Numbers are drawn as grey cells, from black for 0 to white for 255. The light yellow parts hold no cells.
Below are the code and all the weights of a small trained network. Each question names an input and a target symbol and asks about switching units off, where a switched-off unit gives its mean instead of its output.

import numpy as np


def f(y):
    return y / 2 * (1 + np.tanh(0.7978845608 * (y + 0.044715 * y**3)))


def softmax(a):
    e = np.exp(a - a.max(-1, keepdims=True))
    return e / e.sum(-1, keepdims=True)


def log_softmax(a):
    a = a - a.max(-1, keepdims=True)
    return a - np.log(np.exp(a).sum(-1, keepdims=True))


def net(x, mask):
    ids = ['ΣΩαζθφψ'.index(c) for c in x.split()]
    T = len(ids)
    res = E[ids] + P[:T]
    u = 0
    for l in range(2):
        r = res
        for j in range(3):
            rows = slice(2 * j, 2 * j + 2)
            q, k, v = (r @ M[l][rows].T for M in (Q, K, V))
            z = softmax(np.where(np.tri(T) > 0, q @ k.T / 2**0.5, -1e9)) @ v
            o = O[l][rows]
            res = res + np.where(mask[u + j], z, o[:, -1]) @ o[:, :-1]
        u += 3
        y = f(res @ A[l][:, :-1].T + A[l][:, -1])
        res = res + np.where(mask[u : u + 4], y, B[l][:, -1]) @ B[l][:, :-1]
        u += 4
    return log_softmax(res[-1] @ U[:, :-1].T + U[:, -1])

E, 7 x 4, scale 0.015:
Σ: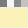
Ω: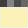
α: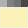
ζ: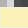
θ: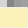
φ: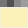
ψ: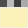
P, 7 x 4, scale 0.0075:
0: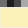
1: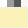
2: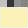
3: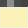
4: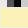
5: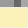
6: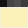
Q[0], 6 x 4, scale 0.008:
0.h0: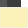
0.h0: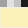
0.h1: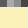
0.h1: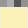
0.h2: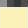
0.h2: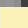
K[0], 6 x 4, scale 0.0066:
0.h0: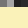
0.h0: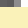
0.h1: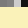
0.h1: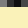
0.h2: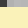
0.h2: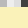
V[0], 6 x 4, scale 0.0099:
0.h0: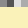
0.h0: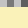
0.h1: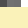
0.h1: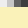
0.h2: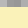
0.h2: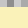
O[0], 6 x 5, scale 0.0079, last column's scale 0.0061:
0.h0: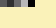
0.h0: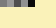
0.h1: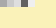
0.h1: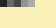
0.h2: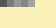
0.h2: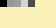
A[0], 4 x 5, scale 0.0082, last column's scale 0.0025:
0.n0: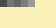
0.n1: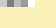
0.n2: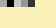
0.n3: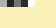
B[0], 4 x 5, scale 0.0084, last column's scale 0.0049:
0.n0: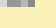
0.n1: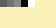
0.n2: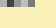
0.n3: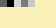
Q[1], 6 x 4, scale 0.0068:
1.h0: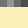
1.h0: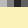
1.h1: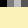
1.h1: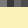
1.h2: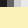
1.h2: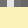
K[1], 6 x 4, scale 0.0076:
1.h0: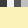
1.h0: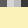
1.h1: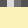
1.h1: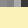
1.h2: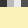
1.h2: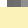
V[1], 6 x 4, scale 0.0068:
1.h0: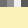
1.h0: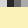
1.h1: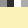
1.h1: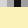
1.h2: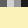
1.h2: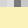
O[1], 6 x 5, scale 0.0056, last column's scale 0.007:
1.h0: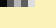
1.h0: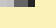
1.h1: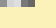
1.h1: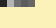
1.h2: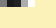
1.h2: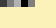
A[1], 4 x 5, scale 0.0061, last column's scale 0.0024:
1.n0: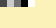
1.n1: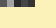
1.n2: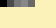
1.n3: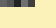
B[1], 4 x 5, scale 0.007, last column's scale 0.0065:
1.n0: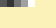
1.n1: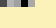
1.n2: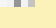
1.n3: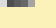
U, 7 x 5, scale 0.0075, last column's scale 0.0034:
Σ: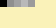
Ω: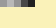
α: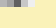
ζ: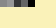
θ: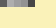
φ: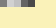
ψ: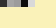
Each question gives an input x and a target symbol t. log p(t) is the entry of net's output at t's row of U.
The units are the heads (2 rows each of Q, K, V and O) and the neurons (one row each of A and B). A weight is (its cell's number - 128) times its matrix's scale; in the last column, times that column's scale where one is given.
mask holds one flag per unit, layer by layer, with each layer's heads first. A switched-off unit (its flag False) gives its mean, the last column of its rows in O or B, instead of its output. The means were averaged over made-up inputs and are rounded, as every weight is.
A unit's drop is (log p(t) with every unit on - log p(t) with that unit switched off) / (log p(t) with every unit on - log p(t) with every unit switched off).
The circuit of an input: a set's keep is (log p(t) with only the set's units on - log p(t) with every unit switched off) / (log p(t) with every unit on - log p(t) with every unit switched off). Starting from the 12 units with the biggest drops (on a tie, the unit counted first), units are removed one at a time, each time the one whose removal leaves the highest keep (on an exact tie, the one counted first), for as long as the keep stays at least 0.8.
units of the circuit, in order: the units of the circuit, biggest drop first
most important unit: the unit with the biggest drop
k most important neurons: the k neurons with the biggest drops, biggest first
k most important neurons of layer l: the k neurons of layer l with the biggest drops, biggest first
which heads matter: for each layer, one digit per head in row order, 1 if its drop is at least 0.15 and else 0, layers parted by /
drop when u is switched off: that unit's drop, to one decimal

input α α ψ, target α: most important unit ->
1.h0
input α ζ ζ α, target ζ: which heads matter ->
110 / 100
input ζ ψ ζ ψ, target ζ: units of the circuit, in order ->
(0.h1 1.n3 1.h1)
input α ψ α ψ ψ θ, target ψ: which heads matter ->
000 / 010
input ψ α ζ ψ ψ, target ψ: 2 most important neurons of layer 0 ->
(0.n3 0.n1)
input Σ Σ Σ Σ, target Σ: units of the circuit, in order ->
(0.h2 1.h0)
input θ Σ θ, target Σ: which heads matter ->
001 / 000
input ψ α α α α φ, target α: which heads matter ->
010 / 001
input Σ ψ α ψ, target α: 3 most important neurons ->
(1.n2 0.n1 1.n3)
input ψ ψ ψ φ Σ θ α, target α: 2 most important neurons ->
(1.n2 0.n1)
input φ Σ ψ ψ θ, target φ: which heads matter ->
100 / 011
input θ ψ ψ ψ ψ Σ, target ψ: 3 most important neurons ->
(0.n1 1.n2 0.n3)
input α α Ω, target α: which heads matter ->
010 / 000
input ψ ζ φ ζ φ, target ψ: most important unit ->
0.h0
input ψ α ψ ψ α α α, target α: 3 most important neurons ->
(0.n3 1.n2 1.n1)
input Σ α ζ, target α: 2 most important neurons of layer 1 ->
(1.n2 1.n3)
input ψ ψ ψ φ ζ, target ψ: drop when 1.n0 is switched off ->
0.0
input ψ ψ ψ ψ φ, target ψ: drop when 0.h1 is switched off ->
0.2
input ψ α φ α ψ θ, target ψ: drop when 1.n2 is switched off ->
0.4
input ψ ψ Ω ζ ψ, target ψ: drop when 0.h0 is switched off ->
0.3
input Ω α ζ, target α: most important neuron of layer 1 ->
(1.n1)
